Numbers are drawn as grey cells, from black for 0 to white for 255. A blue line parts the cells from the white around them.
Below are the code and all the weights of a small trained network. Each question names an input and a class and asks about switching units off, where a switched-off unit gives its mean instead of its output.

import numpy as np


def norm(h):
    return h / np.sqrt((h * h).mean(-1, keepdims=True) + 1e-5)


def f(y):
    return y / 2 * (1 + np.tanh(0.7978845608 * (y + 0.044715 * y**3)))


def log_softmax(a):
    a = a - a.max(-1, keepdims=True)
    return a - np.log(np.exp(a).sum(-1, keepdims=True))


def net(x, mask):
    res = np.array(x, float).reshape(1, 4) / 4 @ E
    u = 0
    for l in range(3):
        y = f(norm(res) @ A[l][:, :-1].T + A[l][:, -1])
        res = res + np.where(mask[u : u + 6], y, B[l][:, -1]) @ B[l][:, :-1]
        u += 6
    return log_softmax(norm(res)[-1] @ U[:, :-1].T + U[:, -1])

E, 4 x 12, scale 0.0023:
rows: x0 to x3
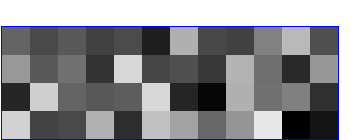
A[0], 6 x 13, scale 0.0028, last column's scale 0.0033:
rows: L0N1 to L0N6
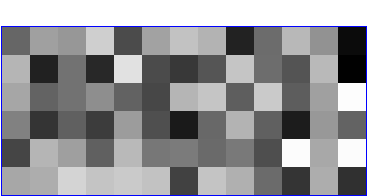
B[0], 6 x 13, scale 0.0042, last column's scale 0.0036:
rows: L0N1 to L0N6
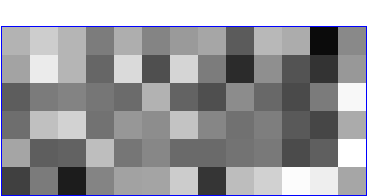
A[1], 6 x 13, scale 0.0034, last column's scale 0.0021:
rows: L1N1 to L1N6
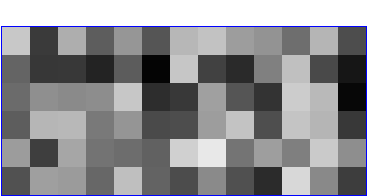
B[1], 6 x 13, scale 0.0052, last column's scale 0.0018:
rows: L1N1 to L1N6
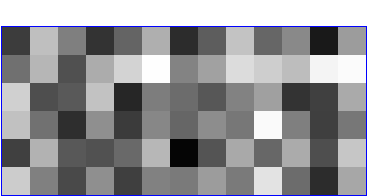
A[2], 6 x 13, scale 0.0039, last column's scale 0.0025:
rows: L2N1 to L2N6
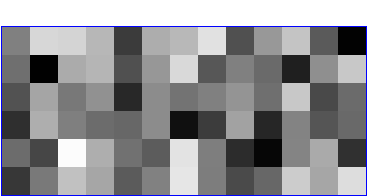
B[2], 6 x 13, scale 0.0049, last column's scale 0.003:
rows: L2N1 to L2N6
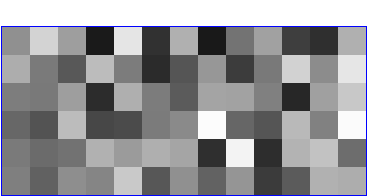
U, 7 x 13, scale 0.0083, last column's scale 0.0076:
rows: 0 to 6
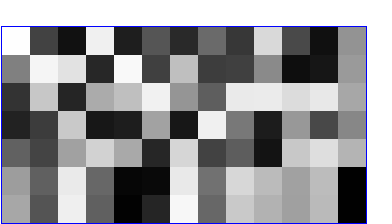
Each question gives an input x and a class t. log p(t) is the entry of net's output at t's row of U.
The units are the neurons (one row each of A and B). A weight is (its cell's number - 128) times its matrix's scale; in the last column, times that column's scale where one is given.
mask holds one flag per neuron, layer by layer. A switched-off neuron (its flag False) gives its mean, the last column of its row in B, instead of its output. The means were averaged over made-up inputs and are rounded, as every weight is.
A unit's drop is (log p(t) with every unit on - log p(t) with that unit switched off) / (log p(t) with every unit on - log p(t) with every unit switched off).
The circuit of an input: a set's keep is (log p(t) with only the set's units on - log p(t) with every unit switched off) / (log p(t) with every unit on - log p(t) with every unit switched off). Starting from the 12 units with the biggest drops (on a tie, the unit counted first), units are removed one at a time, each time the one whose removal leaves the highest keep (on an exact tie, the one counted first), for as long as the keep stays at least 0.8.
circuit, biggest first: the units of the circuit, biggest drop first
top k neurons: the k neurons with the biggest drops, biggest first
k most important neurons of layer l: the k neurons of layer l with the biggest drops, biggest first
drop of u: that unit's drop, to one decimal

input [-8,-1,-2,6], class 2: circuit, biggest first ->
(L0N6)
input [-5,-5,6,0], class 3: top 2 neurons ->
(L1N2; L0N4)
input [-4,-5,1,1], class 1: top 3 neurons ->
(L2N1; L0N1; L1N2)
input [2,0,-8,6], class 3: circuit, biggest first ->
(L1N5; L1N1; L0N5)
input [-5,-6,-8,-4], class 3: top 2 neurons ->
(L1N5; L1N1)
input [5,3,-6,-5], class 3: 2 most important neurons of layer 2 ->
(L2N4; L2N2)
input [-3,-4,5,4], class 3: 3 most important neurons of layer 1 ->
(L1N2; L1N6; L1N3)
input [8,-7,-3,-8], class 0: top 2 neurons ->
(L1N3; L1N6)
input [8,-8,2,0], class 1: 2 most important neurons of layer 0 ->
(L0N1; L0N6)
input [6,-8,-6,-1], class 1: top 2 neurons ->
(L0N1; L2N1)
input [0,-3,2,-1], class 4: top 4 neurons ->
(L0N5; L2N5; L1N2; L1N5)
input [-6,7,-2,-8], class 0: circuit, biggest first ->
(L1N3; L1N4)
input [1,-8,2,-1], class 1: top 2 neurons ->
(L2N1; L0N1)
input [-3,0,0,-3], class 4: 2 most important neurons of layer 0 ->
(L0N5; L0N6)
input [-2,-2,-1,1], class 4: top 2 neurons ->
(L1N2; L2N6)
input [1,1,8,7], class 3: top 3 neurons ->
(L2N4; L0N5; L1N6)
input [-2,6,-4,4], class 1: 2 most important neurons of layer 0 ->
(L0N2; L0N5)
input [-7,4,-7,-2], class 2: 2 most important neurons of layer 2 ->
(L2N3; L2N2)
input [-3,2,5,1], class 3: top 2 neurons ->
(L1N2; L2N4)
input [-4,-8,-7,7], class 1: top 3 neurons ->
(L2N1; L0N5; L0N1)
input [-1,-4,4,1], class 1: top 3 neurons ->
(L0N3; L2N1; L1N5)
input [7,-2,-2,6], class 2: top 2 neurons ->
(L1N2; L0N5)
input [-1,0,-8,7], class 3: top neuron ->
(L1N5)
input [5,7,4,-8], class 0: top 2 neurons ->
(L1N6; L1N3)
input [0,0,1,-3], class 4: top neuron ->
(L0N5)
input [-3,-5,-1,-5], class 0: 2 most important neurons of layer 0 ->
(L0N4; L0N2)
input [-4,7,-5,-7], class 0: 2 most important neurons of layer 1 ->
(L1N3; L1N4)
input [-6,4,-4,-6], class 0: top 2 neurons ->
(L1N3; L1N2)
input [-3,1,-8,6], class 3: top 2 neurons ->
(L1N5; L1N1)
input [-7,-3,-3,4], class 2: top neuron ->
(L0N6)
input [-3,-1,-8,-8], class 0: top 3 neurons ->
(L1N3; L1N4; L1N6)
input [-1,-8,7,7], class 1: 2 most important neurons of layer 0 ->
(L0N5; L0N3)
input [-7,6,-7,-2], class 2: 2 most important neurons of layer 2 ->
(L2N1; L2N3)
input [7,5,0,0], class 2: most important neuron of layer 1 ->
(L1N2)
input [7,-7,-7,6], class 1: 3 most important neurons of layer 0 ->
(L0N5; L0N6; L0N1)
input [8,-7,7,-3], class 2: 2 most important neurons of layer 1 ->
(L1N2; L1N5)
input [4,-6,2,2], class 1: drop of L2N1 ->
0.2
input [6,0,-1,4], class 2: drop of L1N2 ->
0.7
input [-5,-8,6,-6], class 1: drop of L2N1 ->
0.7
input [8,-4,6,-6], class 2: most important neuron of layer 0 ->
(L0N3)
